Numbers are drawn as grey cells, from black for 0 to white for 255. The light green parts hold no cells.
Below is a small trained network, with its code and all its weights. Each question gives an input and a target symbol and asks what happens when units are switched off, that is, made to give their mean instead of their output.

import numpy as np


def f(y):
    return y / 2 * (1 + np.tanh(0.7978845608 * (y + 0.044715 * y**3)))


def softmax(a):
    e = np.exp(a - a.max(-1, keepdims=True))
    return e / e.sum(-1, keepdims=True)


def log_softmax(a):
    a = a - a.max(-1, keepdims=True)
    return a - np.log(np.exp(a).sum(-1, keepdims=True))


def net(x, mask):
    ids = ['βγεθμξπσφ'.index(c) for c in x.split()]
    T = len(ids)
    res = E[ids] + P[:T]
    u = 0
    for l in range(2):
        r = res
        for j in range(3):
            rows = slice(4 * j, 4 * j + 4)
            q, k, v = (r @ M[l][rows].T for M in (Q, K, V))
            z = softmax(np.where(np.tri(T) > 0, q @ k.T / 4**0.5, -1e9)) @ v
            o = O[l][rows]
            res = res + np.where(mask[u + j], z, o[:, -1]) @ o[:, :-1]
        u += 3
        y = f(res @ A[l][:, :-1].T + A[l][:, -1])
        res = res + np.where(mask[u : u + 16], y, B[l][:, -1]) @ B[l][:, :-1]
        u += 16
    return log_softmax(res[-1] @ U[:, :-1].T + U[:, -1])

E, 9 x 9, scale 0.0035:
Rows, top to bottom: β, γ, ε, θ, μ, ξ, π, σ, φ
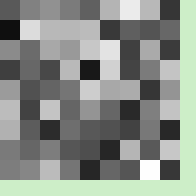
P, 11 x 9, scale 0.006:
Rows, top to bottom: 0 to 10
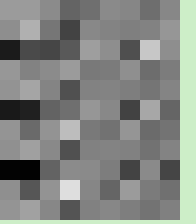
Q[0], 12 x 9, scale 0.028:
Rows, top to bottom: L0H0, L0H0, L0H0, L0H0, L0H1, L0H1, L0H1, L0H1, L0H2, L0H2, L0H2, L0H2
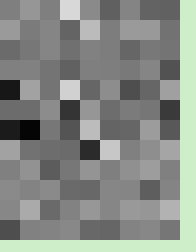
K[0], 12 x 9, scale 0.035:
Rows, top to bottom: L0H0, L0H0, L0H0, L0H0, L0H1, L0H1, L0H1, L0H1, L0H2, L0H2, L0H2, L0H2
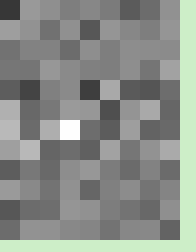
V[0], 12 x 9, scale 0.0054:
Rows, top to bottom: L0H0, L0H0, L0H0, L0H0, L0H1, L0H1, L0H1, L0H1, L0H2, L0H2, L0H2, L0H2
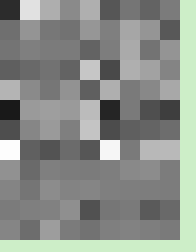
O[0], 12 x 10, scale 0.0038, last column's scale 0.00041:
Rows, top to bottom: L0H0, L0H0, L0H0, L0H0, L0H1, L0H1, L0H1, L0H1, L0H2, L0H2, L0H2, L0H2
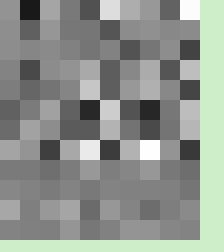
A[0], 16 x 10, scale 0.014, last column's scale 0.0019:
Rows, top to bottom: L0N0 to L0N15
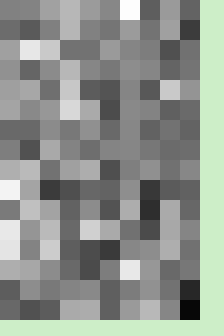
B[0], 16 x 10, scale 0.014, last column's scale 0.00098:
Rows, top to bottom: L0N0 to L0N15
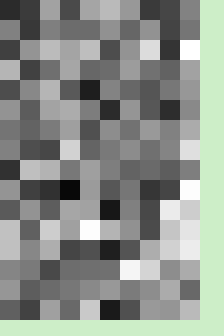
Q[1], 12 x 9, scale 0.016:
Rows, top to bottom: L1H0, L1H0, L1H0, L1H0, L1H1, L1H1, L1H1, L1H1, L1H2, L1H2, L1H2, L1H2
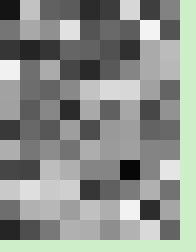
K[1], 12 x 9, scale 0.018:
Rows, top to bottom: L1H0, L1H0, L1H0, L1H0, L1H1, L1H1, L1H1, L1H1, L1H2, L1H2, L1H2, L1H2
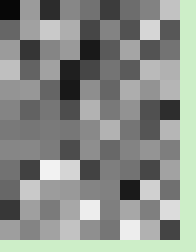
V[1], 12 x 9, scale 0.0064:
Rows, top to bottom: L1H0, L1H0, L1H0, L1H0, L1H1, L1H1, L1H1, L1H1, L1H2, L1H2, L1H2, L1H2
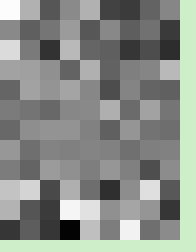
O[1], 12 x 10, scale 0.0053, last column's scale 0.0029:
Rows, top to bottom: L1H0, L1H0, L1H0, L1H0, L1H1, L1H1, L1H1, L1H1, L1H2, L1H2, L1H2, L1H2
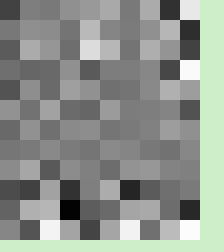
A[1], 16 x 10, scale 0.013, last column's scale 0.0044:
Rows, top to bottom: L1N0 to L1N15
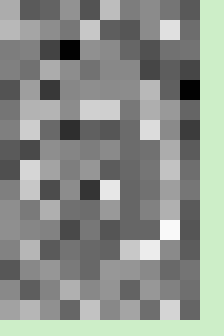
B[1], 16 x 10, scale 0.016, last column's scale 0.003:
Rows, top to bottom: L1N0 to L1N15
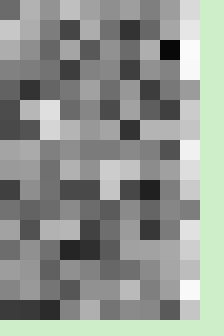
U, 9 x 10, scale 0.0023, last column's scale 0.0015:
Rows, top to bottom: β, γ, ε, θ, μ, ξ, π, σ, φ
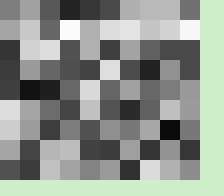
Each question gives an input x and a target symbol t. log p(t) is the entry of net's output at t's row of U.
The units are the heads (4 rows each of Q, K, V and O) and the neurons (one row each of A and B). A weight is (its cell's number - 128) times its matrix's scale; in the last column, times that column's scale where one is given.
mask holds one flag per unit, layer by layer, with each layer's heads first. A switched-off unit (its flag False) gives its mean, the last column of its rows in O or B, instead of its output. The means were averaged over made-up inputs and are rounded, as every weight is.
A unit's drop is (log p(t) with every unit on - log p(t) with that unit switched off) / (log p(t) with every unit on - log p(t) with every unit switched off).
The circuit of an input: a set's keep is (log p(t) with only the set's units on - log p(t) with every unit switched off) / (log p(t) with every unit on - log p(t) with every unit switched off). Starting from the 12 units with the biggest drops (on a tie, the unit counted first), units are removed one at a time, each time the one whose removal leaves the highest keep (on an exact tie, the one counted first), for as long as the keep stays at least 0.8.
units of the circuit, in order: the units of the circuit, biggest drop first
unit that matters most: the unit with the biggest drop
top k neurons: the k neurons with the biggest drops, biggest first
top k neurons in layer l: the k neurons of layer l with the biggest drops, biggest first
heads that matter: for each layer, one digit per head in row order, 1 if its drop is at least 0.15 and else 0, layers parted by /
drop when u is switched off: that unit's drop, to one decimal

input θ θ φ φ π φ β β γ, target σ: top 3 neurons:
(L0N0 L1N11 L0N13)
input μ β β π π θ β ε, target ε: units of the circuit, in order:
(L1N5 L0N11 L0N2)
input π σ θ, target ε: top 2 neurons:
(L0N9 L1N5)
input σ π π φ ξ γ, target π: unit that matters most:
L1H2
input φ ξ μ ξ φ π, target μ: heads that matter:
000 / 101
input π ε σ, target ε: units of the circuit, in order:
(L0N9 L1H0 L1N5 L0N15)
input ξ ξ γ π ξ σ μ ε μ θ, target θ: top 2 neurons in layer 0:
(L0N2 L0N4)
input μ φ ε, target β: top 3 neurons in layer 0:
(L0N11 L0N0 L0N9)
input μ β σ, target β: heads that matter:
000 / 001
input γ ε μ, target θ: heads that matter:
010 / 000
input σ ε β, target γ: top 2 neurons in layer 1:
(L1N0 L1N14)
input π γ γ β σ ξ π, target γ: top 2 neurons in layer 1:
(L1N0 L1N9)
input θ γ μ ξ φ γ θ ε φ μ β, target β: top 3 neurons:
(L1N12 L0N13 L0N2)
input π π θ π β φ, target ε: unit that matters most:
L1H0
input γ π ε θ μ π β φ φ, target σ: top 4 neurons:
(L1N11 L0N0 L0N13 L0N2)
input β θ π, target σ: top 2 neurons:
(L0N13 L1N11)
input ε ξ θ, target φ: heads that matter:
010 / 001
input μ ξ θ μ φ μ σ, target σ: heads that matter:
000 / 100
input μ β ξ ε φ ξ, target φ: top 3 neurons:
(L1N6 L0N11 L0N5)
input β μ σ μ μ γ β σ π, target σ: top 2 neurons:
(L1N11 L0N0)
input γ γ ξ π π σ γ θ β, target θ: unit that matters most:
L0H1
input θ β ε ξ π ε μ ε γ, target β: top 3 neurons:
(L0N0 L1N12 L0N11)
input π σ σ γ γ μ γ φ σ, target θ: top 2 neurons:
(L1N9 L0N15)
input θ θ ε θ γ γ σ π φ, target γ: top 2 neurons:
(L0N12 L1N0)
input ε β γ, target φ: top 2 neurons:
(L1N6 L0N11)
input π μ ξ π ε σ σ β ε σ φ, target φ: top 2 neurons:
(L1N6 L0N2)
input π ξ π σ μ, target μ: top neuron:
(L1N15)
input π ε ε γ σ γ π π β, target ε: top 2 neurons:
(L1N5 L0N9)
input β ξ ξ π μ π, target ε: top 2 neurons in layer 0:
(L0N9 L0N5)
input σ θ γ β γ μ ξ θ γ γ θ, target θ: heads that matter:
000 / 000
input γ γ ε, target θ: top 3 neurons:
(L1N9 L0N2 L0N15)
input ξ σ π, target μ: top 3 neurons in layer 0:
(L0N12 L0N11 L0N15)
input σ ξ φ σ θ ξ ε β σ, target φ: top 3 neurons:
(L1N6 L0N5 L0N11)
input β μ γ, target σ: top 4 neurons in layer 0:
(L0N13 L0N0 L0N15 L0N2)
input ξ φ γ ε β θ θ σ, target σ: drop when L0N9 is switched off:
0.1
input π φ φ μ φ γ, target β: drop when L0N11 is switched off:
0.5
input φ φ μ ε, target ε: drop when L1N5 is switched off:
0.7
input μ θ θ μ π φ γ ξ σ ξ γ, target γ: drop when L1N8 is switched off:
0.9
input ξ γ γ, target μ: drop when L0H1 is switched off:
0.1
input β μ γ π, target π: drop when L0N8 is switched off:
0.0
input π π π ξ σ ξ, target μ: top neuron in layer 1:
(L1N4)
